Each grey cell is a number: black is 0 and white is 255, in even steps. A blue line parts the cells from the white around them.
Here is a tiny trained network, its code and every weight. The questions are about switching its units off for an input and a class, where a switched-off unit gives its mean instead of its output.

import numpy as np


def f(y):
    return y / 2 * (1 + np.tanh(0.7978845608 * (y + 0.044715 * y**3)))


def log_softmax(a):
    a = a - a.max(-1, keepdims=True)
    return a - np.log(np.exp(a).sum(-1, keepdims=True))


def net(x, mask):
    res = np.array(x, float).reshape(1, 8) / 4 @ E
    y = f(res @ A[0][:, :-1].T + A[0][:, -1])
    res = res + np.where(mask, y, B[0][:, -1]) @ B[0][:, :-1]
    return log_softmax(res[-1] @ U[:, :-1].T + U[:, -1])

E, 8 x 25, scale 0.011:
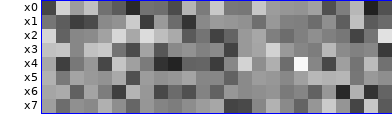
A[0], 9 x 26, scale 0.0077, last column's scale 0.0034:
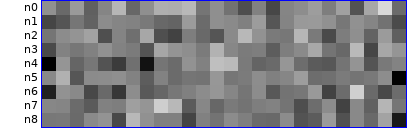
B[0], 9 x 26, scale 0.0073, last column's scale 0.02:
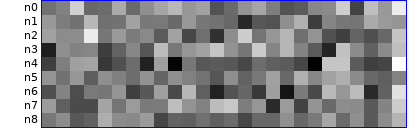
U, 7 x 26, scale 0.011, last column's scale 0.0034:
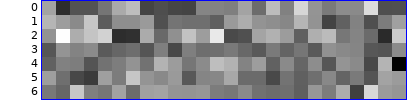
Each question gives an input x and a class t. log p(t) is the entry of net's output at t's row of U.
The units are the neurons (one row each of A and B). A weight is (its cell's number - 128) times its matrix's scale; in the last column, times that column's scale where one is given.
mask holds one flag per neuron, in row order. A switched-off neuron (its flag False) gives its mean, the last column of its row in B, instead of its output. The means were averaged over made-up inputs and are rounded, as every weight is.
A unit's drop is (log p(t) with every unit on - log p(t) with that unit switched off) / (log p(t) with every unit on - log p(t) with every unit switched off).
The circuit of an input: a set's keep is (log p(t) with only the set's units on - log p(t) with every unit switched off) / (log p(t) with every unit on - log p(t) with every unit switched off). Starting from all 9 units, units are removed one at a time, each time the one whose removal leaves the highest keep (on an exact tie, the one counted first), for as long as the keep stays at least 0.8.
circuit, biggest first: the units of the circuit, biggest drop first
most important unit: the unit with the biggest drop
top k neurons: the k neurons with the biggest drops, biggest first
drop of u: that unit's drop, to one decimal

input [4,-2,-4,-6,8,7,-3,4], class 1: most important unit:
n2
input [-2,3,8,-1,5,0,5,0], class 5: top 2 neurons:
n7, n8
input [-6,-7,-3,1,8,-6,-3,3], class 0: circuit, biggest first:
n0, n4
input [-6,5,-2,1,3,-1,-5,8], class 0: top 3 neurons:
n4, n3, n7
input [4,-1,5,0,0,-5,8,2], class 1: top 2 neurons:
n4, n2
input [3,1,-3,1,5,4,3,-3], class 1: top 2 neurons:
n2, n4
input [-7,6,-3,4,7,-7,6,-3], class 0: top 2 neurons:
n4, n3
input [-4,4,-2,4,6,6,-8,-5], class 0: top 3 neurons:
n4, n3, n7
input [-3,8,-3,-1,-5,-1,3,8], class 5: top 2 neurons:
n7, n8
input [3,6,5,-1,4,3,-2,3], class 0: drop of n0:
0.1
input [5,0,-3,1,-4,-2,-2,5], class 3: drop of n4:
0.0
